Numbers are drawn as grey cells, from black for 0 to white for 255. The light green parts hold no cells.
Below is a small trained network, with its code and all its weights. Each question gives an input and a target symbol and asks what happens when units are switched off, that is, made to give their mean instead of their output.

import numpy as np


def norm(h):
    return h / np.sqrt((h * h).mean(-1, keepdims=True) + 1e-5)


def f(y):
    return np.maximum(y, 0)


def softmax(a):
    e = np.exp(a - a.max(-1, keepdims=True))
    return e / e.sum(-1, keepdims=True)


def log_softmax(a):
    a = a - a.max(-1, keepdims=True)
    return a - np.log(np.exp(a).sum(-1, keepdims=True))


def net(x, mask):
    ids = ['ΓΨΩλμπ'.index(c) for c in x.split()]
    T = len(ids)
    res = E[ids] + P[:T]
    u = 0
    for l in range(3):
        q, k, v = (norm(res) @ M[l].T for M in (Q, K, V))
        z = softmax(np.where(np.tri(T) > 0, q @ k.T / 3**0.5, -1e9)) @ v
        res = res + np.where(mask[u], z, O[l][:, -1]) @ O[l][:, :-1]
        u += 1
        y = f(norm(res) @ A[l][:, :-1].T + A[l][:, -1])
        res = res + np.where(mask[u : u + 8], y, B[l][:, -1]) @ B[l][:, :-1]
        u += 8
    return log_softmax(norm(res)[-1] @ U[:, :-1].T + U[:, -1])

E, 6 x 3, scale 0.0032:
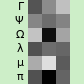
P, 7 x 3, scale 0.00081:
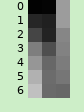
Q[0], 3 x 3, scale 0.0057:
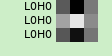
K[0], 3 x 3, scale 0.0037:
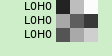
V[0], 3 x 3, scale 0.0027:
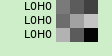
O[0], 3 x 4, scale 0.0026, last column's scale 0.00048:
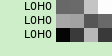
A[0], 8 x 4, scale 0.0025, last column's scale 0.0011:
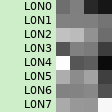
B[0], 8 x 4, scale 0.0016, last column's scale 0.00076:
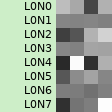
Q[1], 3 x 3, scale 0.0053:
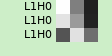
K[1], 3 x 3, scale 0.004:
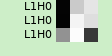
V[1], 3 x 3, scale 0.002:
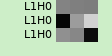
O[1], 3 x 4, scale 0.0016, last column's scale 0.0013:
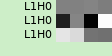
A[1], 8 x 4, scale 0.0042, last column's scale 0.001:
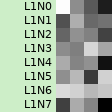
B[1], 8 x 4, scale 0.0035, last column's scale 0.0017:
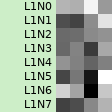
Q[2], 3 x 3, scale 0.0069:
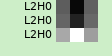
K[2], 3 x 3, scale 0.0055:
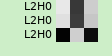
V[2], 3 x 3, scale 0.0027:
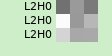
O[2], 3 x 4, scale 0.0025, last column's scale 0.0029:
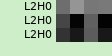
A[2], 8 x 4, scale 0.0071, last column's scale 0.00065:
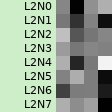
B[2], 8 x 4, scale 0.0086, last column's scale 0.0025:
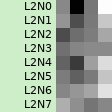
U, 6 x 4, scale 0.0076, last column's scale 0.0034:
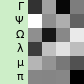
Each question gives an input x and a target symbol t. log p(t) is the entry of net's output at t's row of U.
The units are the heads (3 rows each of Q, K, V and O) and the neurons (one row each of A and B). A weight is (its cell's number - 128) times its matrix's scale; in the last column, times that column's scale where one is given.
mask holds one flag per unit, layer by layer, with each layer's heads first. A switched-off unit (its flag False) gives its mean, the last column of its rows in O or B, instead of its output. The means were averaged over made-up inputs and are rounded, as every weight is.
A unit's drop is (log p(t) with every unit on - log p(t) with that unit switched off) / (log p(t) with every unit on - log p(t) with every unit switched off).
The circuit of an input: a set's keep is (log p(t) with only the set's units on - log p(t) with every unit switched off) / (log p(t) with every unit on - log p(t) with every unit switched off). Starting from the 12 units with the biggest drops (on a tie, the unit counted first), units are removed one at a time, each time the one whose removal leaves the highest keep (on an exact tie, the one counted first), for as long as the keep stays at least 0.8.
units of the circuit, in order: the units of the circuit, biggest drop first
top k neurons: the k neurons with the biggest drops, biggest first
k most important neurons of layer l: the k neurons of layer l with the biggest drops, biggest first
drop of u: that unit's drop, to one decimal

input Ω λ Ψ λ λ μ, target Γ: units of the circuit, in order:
[L1N5]
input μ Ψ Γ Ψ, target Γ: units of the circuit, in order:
[L0H0; L2N0; L0N4]
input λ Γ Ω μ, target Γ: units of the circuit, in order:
[L1N5; L2N0]
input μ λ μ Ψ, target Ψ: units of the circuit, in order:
[L2N0; L1N5; L2N4]
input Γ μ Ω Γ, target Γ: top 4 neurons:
[L1N3; L1N6; L2N0; L2N6]
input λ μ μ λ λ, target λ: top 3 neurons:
[L2N0; L1N6; L2N4]
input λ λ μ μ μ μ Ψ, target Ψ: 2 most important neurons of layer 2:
[L2N7; L2N0]
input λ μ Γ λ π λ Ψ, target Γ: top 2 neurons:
[L0N4; L2N0]
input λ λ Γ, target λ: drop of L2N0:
0.5
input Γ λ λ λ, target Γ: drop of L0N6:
0.0
